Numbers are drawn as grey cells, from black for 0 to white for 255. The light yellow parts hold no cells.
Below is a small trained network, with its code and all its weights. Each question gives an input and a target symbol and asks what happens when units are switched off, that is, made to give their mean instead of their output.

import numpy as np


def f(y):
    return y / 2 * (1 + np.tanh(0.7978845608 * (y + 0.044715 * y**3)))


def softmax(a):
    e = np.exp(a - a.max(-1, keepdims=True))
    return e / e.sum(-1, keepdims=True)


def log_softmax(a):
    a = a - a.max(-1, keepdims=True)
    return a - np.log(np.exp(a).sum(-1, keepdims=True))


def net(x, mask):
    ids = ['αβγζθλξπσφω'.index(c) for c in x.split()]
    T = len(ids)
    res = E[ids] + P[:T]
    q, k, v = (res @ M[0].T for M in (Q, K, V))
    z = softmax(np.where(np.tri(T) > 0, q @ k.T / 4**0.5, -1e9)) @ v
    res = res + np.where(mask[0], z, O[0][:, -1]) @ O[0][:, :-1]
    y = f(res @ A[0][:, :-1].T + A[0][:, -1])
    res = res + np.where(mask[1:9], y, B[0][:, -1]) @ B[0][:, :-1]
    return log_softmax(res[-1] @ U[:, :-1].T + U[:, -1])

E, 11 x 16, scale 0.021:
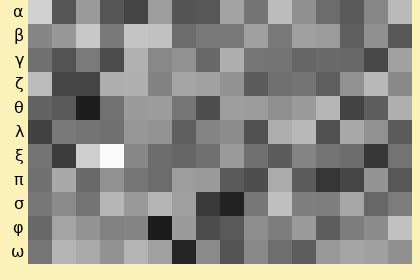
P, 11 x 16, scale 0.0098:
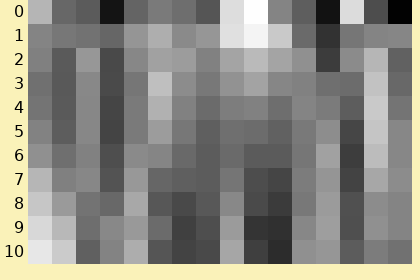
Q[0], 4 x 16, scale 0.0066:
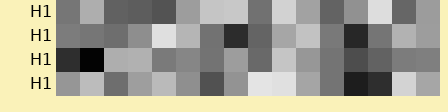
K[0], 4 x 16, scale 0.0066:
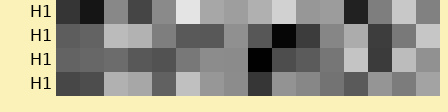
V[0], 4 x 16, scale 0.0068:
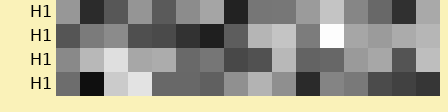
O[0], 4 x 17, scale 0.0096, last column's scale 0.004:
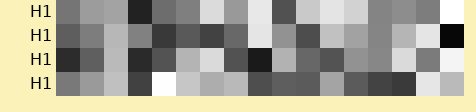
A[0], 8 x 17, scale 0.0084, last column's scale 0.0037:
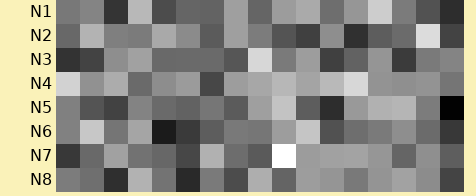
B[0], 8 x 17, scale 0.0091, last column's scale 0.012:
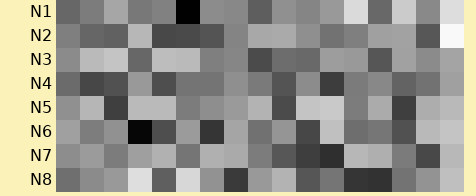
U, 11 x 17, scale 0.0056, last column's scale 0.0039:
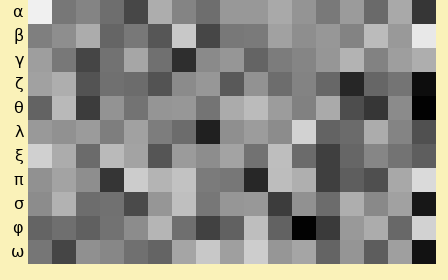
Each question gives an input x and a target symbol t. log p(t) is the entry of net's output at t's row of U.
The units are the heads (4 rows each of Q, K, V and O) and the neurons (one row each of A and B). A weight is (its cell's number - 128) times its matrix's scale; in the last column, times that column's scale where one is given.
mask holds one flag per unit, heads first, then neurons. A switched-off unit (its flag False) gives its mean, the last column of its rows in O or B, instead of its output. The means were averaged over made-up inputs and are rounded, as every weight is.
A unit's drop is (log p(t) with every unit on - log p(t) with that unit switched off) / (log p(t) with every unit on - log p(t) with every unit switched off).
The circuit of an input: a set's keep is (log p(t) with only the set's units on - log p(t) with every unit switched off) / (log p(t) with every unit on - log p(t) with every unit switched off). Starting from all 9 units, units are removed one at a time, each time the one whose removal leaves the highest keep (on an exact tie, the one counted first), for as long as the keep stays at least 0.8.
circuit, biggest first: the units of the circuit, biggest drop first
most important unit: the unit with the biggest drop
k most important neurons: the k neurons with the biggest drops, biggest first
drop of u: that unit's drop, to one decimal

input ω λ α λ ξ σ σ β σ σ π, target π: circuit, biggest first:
(N2, H1)
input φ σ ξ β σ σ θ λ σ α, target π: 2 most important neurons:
(N2, N1)
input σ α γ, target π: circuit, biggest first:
(N2)
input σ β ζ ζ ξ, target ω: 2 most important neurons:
(N2, N3)
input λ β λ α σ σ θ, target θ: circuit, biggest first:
(H1, N8, N5)
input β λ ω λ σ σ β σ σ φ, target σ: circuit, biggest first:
(H1, N7, N6, N1)
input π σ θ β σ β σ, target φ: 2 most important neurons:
(N5, N1)
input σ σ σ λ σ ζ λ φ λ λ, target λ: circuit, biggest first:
(H1, N8)
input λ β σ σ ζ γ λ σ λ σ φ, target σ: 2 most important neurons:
(N7, N6)
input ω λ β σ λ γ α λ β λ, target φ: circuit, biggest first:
(H1, N5, N1)
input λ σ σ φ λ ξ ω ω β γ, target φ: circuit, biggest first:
(H1, N5)
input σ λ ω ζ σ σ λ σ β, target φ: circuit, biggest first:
(H1, N1)
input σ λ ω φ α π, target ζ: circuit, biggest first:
(H1, N6)
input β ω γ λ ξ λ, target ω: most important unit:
N2
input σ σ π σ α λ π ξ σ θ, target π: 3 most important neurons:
(N1, N8, N7)
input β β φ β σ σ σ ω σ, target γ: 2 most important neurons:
(N5, N8)
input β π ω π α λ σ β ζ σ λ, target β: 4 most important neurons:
(N1, N5, N2, N6)
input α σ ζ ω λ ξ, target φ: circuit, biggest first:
(H1, N5)
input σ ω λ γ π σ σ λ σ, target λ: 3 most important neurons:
(N7, N8, N4)
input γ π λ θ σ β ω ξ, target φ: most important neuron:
(N1)
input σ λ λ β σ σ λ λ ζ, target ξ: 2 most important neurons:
(N6, N5)
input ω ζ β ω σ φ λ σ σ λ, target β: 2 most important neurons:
(N1, N2)
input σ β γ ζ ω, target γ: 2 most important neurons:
(N5, N8)
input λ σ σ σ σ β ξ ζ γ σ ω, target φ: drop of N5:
0.2
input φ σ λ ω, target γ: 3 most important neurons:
(N5, N8, N6)
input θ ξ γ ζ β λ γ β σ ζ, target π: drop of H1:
0.4
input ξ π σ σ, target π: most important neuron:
(N2)
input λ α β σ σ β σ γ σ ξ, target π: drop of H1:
0.2
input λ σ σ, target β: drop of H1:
1.6
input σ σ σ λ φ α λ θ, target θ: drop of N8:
0.4
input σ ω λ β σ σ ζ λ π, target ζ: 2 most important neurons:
(N6, N1)
